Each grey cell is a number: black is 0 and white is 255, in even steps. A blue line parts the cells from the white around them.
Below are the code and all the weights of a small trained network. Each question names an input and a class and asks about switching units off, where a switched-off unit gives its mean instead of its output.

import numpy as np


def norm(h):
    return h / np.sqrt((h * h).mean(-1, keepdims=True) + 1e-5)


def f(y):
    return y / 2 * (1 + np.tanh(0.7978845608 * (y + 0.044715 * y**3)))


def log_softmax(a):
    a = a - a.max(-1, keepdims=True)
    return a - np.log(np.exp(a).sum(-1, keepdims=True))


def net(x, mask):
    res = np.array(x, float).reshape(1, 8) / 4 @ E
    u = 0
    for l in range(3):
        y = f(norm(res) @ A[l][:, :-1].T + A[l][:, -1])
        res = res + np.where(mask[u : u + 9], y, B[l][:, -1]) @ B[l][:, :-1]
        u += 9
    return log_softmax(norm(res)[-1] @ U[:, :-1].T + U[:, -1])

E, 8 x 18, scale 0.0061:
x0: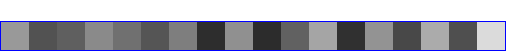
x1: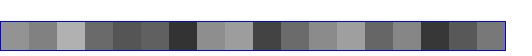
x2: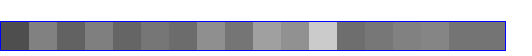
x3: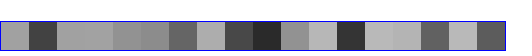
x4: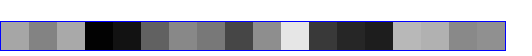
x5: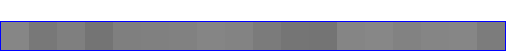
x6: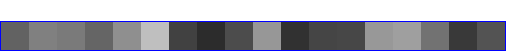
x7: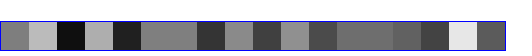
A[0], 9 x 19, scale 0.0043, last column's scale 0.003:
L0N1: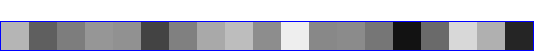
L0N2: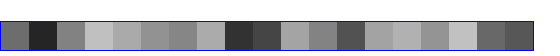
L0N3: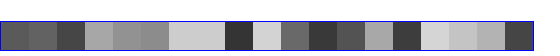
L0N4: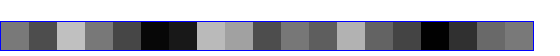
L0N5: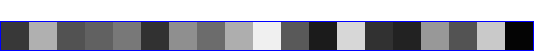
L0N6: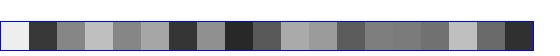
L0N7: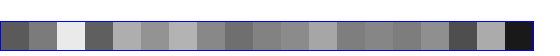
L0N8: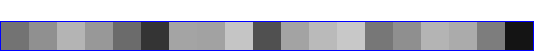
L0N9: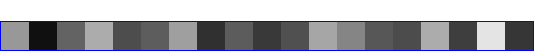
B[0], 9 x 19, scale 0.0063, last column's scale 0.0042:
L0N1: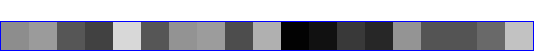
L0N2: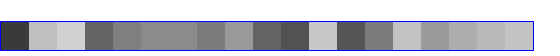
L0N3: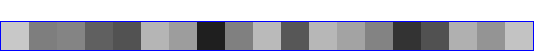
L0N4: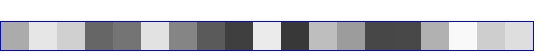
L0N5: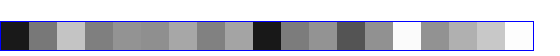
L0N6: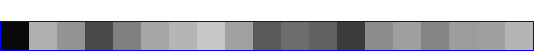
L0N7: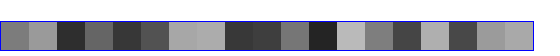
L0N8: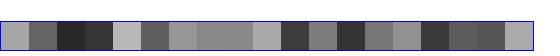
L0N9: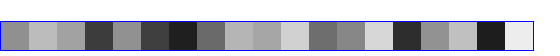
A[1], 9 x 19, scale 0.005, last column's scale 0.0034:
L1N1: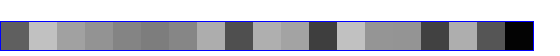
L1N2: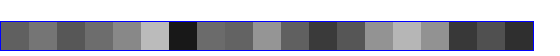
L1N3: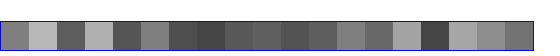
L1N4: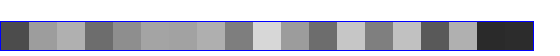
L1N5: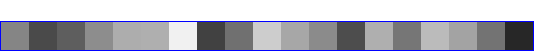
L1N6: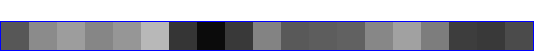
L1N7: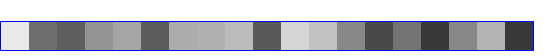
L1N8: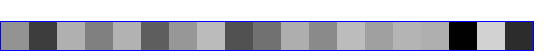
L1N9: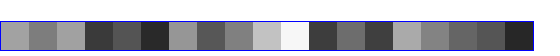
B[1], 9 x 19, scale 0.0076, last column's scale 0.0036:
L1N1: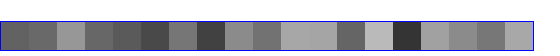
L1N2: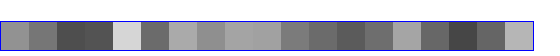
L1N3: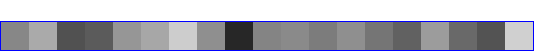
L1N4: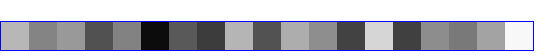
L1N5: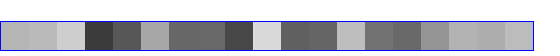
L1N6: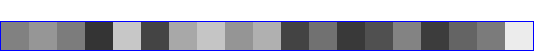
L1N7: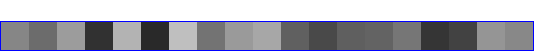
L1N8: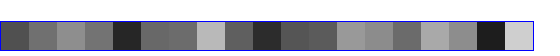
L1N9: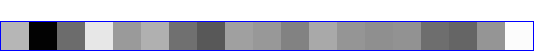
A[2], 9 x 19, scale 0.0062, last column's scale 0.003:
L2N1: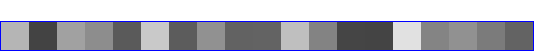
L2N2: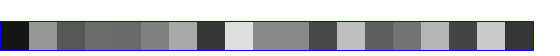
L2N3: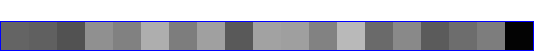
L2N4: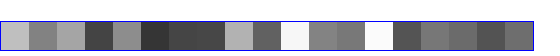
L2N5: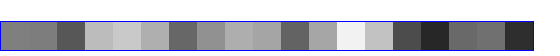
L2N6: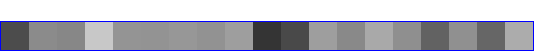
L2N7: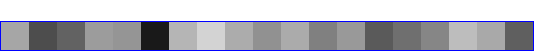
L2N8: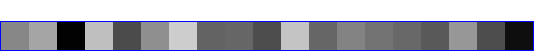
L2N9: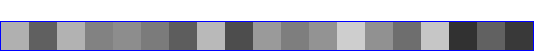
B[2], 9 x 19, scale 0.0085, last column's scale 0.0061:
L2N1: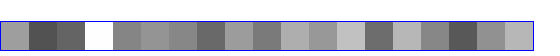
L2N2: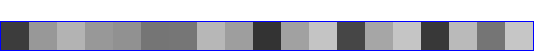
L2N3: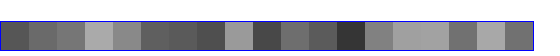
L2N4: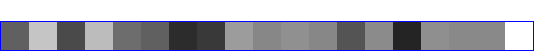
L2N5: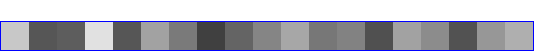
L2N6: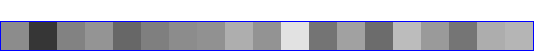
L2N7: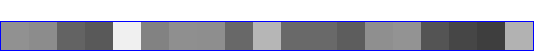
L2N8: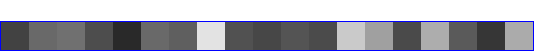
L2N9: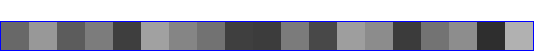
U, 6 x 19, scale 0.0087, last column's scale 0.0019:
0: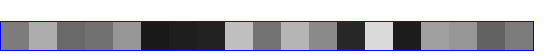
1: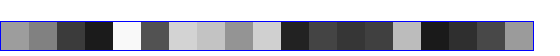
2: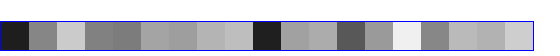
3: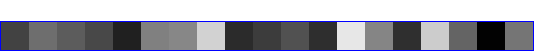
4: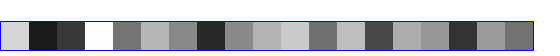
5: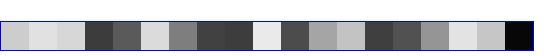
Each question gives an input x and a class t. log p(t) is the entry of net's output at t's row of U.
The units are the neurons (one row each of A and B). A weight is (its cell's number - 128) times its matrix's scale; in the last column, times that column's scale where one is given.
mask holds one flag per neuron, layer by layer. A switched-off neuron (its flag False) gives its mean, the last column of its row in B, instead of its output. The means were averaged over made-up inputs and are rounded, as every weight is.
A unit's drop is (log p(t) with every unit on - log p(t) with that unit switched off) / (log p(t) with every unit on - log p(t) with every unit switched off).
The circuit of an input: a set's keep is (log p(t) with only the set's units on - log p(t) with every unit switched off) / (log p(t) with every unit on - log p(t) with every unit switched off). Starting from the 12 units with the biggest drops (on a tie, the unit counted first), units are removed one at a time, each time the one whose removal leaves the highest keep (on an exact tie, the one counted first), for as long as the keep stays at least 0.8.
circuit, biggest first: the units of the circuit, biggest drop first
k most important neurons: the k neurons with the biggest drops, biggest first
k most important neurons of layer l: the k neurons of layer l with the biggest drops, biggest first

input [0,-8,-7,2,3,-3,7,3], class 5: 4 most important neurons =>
(L1N5; L0N3; L0N1; L2N7)
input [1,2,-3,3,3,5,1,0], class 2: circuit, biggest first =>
(L0N6)
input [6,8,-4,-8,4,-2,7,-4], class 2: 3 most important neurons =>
(L0N5; L2N2; L0N1)
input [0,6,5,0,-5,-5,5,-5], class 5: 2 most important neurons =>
(L0N4; L1N9)
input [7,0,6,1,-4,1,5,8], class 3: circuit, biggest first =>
(L2N8; L1N3)
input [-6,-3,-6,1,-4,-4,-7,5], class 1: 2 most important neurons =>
(L0N1; L0N9)
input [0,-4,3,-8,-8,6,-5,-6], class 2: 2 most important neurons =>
(L0N5; L2N2)
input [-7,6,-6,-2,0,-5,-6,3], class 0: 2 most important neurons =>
(L1N4; L1N1)
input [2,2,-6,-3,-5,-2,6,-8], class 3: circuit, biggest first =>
(L1N8; L2N9)
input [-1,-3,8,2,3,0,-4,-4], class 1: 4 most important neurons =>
(L2N7; L0N8; L1N7; L2N8)
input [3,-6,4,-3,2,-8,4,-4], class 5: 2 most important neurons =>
(L1N5; L0N3)
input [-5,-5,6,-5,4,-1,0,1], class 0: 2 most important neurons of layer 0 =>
(L0N4; L0N2)
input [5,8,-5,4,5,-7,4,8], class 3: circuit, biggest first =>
(L1N3; L2N8)
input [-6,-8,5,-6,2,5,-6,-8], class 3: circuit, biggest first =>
(L1N8; L2N9)
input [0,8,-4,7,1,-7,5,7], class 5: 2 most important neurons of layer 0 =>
(L0N4; L0N5)
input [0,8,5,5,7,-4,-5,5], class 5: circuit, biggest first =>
(L0N4)
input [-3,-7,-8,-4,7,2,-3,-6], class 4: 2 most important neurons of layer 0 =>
(L0N4; L0N3)
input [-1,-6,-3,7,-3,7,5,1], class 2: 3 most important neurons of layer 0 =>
(L0N2; L0N6; L0N4)
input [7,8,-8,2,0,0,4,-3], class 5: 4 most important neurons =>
(L0N4; L1N4; L1N1; L2N2)
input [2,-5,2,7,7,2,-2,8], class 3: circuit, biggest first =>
(L2N8)
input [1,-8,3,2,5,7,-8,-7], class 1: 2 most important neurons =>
(L2N7; L0N4)
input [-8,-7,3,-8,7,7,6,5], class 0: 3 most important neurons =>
(L1N4; L1N1; L0N4)
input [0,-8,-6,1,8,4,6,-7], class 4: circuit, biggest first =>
(L1N9; L2N1)
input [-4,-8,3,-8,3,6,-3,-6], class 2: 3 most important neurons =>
(L0N5; L2N2; L0N4)
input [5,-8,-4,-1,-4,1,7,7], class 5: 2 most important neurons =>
(L1N5; L0N3)
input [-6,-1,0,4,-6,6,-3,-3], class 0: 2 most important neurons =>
(L1N4; L2N4)
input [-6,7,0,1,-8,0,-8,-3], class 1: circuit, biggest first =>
(L2N7)
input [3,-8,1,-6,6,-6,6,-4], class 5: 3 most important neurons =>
(L1N5; L0N3; L0N1)
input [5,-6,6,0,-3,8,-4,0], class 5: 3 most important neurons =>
(L1N5; L0N3; L1N4)
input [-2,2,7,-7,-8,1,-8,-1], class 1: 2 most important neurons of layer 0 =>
(L0N8; L0N1)
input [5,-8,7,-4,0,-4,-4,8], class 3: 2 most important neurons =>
(L2N8; L0N4)
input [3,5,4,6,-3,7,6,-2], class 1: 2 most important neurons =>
(L1N6; L0N5)
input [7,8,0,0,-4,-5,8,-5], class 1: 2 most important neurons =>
(L1N6; L1N4)
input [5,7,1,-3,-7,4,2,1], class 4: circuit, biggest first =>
(L2N5)
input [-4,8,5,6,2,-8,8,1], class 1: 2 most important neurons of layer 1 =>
(L1N6; L1N2)
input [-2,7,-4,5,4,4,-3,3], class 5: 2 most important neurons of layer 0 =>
(L0N4; L0N5)
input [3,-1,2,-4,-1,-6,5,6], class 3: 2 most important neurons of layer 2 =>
(L2N8; L2N7)
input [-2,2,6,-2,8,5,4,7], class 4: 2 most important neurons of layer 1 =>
(L1N9; L1N8)
